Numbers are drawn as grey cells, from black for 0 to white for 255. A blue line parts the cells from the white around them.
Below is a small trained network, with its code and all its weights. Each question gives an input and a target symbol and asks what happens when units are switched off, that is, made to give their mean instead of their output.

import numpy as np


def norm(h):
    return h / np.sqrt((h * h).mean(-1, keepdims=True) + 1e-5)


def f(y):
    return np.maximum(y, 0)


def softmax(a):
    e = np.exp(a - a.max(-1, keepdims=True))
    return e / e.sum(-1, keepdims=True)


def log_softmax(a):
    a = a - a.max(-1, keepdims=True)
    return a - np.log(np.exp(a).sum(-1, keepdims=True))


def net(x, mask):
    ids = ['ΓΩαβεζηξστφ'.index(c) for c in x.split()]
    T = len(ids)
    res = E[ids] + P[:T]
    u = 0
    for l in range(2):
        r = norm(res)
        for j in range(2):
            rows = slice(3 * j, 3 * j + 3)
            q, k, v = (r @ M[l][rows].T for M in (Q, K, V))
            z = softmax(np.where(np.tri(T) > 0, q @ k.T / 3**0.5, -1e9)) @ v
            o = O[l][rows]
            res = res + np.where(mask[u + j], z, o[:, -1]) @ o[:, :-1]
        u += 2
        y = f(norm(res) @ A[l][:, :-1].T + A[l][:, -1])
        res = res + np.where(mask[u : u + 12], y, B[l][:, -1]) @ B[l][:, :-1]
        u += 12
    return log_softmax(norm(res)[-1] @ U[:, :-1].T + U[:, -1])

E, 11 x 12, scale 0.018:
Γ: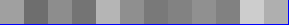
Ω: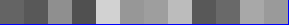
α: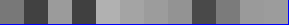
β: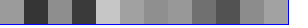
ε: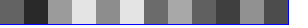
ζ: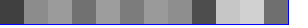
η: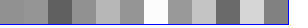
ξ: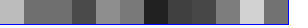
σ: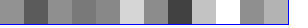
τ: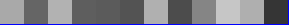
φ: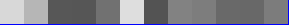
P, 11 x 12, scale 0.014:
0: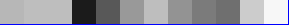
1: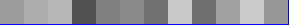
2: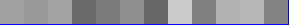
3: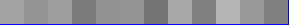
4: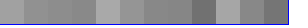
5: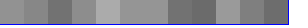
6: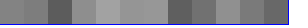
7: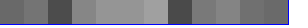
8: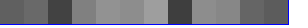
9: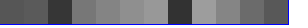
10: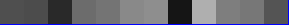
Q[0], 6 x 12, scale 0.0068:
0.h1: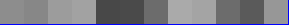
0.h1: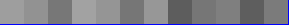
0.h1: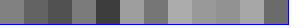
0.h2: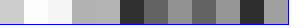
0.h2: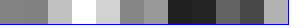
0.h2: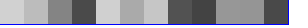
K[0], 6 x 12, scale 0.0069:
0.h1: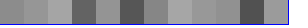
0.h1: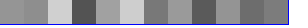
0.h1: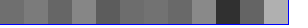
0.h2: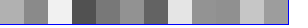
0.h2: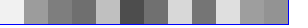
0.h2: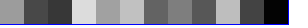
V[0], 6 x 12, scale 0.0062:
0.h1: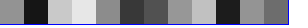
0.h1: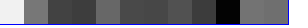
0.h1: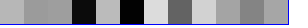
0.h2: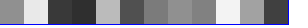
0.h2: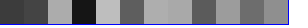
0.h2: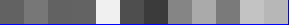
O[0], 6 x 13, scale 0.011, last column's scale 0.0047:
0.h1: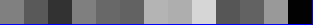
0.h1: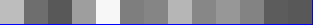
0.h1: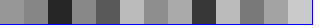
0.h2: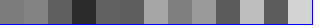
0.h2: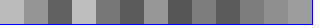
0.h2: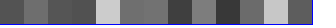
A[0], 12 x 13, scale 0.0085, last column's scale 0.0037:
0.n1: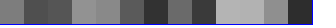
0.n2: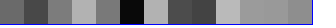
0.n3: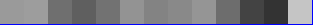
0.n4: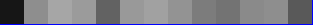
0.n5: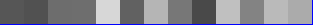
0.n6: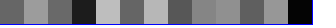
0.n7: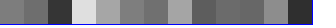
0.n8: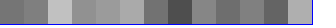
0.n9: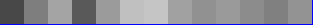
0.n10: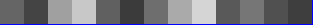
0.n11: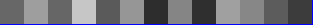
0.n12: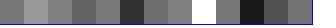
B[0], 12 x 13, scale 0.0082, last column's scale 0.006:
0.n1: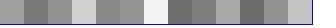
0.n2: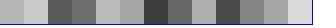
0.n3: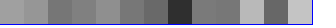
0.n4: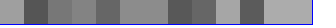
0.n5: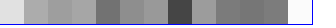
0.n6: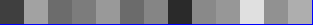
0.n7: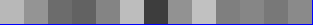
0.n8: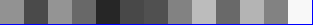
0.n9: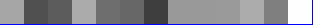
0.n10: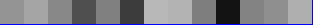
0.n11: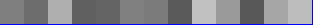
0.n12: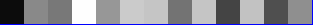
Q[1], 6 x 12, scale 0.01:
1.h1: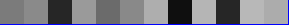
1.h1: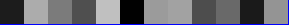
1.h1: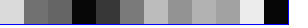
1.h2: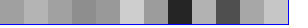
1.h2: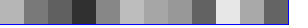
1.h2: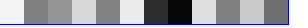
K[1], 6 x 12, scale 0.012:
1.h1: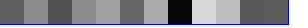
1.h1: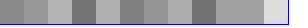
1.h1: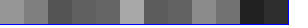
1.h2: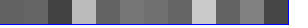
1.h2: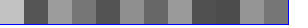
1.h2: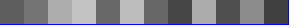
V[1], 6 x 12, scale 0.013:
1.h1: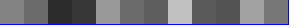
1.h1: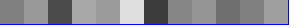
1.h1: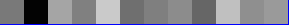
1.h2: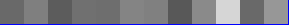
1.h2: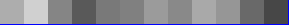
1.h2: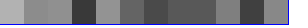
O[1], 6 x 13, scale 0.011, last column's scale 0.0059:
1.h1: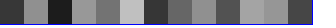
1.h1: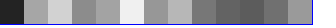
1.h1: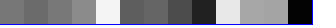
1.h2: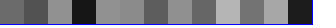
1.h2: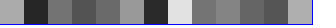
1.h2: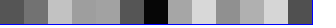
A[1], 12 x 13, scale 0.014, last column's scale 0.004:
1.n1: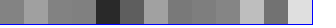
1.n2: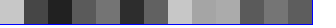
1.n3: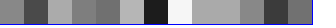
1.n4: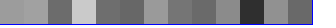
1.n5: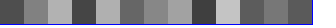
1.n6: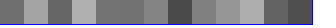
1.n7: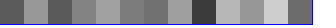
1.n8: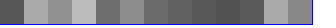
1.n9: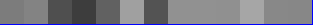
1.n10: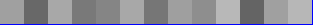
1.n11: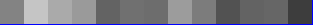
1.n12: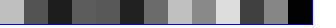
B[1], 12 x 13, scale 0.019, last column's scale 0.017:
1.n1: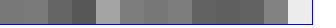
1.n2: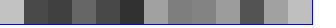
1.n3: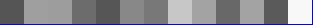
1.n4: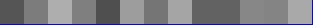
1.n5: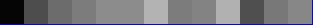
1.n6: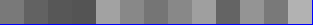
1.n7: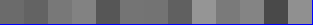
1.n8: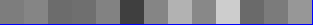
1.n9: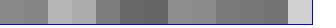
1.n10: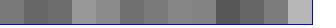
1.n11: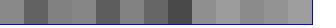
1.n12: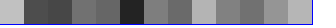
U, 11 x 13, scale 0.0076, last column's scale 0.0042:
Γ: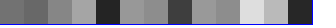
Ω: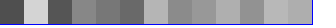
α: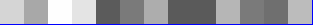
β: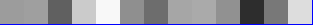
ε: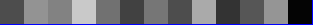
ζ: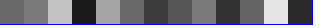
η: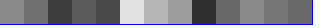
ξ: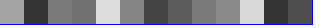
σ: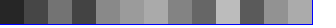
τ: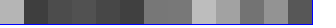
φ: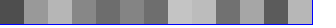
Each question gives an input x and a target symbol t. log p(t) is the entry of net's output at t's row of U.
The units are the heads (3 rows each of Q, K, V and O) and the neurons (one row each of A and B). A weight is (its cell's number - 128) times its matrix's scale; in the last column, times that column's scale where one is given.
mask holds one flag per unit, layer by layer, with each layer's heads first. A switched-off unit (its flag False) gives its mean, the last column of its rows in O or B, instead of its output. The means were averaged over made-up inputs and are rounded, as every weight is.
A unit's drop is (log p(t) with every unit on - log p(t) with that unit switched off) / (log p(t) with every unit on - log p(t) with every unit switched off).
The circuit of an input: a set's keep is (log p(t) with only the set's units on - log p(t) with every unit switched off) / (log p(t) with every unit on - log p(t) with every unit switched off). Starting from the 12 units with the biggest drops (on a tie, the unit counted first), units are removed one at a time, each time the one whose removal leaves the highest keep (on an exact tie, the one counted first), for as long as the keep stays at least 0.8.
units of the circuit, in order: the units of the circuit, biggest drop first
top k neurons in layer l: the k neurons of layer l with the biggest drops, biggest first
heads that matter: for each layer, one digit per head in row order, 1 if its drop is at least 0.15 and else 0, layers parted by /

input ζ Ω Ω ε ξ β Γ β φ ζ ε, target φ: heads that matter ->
10 / 10
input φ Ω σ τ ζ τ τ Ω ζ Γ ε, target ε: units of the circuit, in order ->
[0.h2, 1.h2]
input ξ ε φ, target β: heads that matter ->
11 / 11
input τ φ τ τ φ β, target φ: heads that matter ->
00 / 10
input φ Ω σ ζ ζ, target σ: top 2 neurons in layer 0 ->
[0.n10, 0.n1]
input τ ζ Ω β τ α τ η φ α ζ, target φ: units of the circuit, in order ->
[1.h2, 1.n3]
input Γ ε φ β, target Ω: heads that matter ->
11 / 11
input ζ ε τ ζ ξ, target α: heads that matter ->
01 / 11
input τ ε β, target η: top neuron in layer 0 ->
[0.n10]
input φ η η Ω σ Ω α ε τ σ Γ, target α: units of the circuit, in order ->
[1.h1, 0.h2, 1.h2]
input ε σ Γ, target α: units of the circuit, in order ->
[0.h2, 1.h1]
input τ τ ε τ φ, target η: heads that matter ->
11 / 01
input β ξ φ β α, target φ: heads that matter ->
00 / 11
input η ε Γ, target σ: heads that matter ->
01 / 10
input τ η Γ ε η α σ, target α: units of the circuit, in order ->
[1.h1]
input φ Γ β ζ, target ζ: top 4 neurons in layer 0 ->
[0.n5, 0.n1, 0.n2, 0.n6]
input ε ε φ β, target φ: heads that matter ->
11 / 00
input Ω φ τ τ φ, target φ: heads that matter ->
00 / 10
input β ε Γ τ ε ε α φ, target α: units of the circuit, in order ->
[0.h2, 1.h2]
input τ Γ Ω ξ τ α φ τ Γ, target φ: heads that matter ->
01 / 11
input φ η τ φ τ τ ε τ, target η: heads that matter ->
01 / 01
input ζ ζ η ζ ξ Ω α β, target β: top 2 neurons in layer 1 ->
[1.n3, 1.n8]
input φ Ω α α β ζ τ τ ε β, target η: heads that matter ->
01 / 01
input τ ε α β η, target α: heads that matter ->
01 / 10
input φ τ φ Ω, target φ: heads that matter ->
00 / 10
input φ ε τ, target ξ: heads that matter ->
11 / 11
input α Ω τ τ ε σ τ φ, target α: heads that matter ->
01 / 11
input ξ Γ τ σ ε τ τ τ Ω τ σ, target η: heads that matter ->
00 / 01
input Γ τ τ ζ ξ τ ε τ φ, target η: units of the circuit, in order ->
[1.h2, 1.n12]
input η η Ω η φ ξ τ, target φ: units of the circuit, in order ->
[1.h2, 1.n3]
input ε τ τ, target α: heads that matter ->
11 / 11
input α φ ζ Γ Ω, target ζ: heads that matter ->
11 / 01
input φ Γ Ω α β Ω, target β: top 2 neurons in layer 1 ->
[1.n3, 1.n8]
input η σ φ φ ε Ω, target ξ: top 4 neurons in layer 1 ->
[1.n6, 1.n2, 1.n3, 1.n12]
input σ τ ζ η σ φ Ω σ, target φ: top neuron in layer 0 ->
[0.n3]
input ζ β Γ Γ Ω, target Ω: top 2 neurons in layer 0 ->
[0.n6, 0.n5]
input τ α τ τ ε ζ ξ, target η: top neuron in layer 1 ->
[1.n4]
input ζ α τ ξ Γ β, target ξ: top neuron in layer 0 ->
[0.n6]
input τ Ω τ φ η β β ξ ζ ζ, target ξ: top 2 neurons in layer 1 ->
[1.n3, 1.n2]
